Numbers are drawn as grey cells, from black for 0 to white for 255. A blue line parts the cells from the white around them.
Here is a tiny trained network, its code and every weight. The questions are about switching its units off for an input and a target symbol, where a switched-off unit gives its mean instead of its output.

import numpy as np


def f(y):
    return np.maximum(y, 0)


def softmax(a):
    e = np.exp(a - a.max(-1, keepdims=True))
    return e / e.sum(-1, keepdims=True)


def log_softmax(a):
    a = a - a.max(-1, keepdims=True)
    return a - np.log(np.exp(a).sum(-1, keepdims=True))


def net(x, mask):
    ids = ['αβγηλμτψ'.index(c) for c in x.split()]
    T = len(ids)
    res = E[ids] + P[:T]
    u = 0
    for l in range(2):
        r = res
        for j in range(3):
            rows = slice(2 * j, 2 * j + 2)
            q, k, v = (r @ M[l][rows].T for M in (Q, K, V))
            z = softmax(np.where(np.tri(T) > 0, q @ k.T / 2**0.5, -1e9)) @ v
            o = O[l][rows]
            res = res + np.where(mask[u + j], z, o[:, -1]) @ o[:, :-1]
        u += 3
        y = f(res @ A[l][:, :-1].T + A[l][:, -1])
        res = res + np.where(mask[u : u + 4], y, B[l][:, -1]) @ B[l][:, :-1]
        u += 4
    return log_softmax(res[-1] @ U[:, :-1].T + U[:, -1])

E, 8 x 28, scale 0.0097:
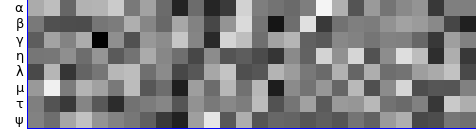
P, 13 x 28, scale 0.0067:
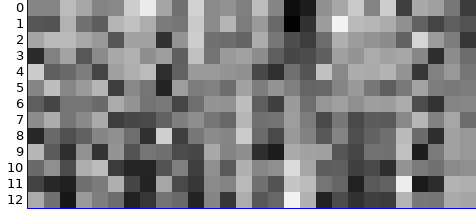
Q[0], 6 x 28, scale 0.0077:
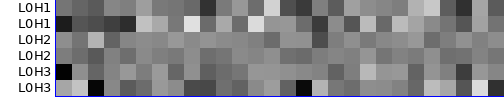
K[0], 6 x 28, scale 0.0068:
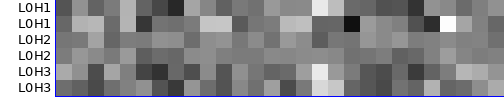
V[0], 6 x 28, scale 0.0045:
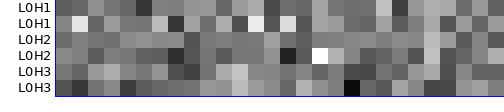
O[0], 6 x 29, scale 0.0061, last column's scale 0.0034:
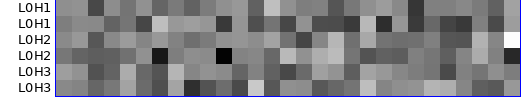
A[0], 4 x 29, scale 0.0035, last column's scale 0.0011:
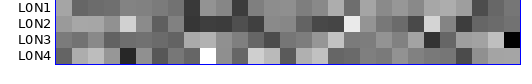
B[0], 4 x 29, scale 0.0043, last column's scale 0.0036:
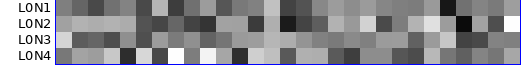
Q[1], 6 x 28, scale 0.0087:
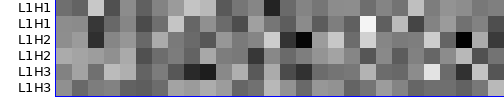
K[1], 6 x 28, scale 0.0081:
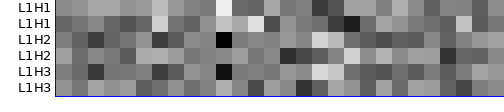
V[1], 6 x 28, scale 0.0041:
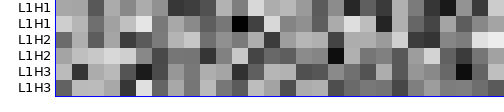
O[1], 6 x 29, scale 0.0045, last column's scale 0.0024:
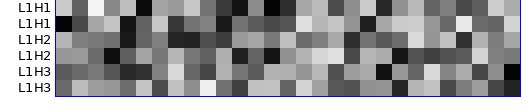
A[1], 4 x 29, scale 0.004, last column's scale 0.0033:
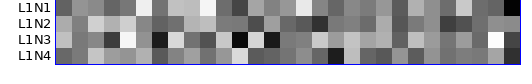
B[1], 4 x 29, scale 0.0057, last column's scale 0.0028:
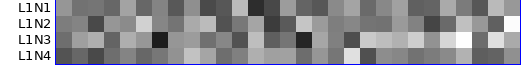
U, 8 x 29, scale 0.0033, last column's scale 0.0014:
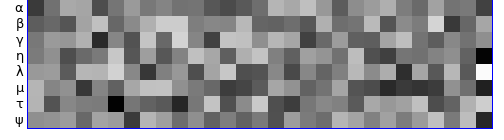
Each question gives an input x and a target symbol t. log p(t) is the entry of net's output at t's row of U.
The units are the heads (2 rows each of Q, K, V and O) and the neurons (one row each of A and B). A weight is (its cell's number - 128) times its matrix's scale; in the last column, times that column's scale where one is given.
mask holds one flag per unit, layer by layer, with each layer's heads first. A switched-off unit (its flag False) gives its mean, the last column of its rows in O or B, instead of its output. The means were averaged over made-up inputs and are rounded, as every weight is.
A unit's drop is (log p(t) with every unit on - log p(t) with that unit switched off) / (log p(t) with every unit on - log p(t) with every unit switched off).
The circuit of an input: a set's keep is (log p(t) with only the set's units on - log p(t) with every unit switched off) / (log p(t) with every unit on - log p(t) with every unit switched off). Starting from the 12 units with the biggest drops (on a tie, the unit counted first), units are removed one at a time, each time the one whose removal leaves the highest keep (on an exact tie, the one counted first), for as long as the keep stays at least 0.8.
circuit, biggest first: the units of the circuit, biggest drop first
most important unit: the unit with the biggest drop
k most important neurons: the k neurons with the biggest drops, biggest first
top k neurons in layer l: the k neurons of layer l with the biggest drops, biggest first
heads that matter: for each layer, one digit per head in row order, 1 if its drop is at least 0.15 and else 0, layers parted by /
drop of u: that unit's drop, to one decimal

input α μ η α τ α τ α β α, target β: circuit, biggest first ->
(L1H2 L0N2 L1N4)
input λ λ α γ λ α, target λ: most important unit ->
L0N2
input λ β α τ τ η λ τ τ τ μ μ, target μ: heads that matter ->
110 / 010
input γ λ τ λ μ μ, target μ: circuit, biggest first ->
(L0H2 L0H1 L1H2)
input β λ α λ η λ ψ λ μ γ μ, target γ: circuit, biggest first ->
(L1H3 L0N4)
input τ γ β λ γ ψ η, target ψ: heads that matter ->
010 / 010
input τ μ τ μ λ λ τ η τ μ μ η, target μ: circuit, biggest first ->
(L0H1 L1H2)
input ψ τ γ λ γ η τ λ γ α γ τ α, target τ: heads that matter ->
000 / 001
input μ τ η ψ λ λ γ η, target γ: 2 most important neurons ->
(L0N2 L0N4)
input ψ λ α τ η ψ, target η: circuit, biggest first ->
(L1H1 L0H1)
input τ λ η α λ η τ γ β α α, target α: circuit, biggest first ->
(L0H3 L0H1 L1H1)
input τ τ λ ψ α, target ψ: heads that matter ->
010 / 010
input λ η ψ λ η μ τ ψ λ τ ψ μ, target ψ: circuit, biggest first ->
(L0H2 L1N3 L1H2 L0H3)
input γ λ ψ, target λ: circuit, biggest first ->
(L1H3 L1N2)
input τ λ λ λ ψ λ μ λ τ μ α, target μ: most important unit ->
L0H2
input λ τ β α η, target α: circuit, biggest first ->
(L0H3 L1H1 L0H1)
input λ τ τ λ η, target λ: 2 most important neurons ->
(L0N2 L1N2)
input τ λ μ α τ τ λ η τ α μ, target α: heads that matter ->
100 / 100
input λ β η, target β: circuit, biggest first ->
(L1H2 L1N4 L0N1)
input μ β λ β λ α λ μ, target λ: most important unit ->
L1H3
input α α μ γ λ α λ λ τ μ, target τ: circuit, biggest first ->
(L1H3 L0N2 L1H2)
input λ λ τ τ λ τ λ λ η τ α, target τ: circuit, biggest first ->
(L0N2 L1H3)
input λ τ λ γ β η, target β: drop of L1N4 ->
0.1
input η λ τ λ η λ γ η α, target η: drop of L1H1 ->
0.8
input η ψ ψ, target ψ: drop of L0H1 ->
0.2
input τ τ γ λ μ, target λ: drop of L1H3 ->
0.9
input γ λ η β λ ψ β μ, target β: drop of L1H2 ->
1.0
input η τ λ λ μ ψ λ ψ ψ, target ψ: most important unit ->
L0H2
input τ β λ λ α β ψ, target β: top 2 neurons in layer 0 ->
(L0N2 L0N1)
